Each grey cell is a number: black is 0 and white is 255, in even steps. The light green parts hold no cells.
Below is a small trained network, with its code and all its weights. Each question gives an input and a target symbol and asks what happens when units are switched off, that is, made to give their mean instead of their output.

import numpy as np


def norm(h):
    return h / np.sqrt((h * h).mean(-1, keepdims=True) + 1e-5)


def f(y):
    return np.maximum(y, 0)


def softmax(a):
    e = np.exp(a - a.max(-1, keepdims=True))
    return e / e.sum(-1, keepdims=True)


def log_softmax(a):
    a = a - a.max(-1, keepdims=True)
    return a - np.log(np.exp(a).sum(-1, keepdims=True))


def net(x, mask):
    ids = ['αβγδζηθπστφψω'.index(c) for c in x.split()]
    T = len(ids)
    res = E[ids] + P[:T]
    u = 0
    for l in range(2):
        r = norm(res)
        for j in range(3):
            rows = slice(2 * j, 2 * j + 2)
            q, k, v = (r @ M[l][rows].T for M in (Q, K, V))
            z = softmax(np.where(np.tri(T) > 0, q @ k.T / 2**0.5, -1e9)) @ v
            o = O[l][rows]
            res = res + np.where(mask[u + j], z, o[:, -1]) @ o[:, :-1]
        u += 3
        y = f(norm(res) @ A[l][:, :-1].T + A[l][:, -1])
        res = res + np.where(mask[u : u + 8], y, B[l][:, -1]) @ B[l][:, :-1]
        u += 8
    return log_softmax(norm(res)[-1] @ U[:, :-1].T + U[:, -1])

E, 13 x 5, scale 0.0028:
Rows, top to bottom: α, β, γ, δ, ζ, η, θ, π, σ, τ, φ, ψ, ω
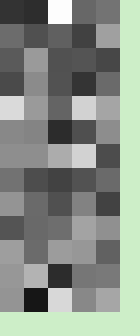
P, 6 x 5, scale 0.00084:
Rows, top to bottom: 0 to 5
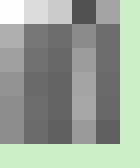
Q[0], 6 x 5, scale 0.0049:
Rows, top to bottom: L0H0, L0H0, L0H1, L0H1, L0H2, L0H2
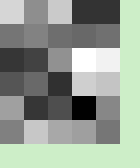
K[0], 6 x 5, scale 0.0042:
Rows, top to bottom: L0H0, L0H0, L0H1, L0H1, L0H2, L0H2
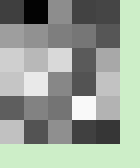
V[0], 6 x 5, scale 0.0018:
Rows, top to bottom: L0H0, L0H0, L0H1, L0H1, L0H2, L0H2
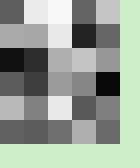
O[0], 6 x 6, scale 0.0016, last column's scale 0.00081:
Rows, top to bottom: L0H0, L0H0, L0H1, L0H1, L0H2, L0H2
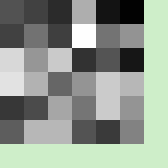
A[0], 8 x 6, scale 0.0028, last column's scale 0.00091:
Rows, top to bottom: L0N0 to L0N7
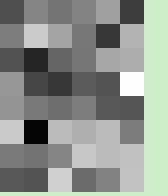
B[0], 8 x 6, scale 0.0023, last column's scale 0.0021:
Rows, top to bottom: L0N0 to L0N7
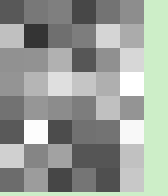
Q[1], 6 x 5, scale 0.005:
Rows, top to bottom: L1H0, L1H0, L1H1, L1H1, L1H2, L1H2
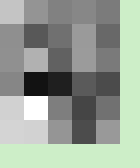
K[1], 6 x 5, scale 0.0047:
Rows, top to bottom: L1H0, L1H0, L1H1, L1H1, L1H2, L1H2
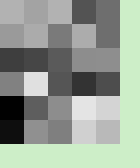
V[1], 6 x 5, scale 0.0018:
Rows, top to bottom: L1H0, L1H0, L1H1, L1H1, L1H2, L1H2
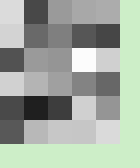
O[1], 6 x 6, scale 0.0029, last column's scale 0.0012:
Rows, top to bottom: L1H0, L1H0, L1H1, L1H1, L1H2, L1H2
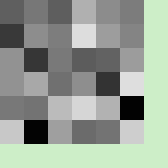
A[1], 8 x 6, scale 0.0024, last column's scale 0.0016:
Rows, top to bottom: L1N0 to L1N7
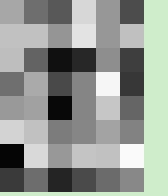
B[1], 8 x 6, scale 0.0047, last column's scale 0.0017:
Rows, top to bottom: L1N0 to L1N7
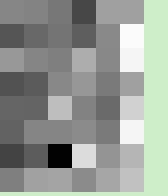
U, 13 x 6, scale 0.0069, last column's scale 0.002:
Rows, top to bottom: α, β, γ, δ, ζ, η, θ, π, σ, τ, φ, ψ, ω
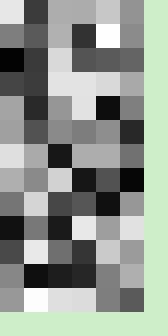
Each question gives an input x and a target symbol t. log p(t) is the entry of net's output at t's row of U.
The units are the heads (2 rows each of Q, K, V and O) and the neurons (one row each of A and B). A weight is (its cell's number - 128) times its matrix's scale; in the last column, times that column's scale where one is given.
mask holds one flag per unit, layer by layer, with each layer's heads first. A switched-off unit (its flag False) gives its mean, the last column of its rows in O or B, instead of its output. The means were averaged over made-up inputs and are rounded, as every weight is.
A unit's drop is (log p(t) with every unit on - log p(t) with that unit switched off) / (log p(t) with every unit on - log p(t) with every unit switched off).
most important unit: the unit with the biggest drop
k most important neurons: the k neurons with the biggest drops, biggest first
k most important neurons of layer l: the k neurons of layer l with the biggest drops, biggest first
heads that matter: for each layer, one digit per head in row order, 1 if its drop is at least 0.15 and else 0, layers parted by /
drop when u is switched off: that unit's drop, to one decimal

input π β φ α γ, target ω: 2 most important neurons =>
(L0N5; L0N1)
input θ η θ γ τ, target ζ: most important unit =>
L0N6
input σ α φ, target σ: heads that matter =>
010 / 000
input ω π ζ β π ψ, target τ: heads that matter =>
010 / 100
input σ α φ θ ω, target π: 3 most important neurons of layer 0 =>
(L0N5; L0N7; L0N3)
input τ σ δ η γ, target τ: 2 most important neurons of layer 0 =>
(L0N5; L0N1)
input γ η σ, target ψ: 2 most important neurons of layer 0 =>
(L0N3; L0N5)
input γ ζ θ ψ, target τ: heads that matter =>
000 / 000
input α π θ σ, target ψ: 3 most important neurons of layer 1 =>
(L1N1; L1N0; L1N6)
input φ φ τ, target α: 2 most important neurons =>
(L0N5; L1N2)
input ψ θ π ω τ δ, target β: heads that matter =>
010 / 001
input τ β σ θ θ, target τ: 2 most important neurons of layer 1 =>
(L1N1; L1N6)
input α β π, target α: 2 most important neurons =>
(L0N3; L0N5)
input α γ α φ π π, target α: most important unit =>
L0N5
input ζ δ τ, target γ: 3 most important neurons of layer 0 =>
(L0N5; L0N1; L0N0)
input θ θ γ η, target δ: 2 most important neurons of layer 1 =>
(L1N4; L1N2)
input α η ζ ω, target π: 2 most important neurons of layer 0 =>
(L0N5; L0N7)
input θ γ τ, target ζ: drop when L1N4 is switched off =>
0.0
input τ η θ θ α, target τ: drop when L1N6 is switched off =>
0.7
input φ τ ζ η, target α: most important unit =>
L0N2
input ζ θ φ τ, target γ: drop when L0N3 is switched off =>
0.2
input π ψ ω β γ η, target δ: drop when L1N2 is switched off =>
0.2
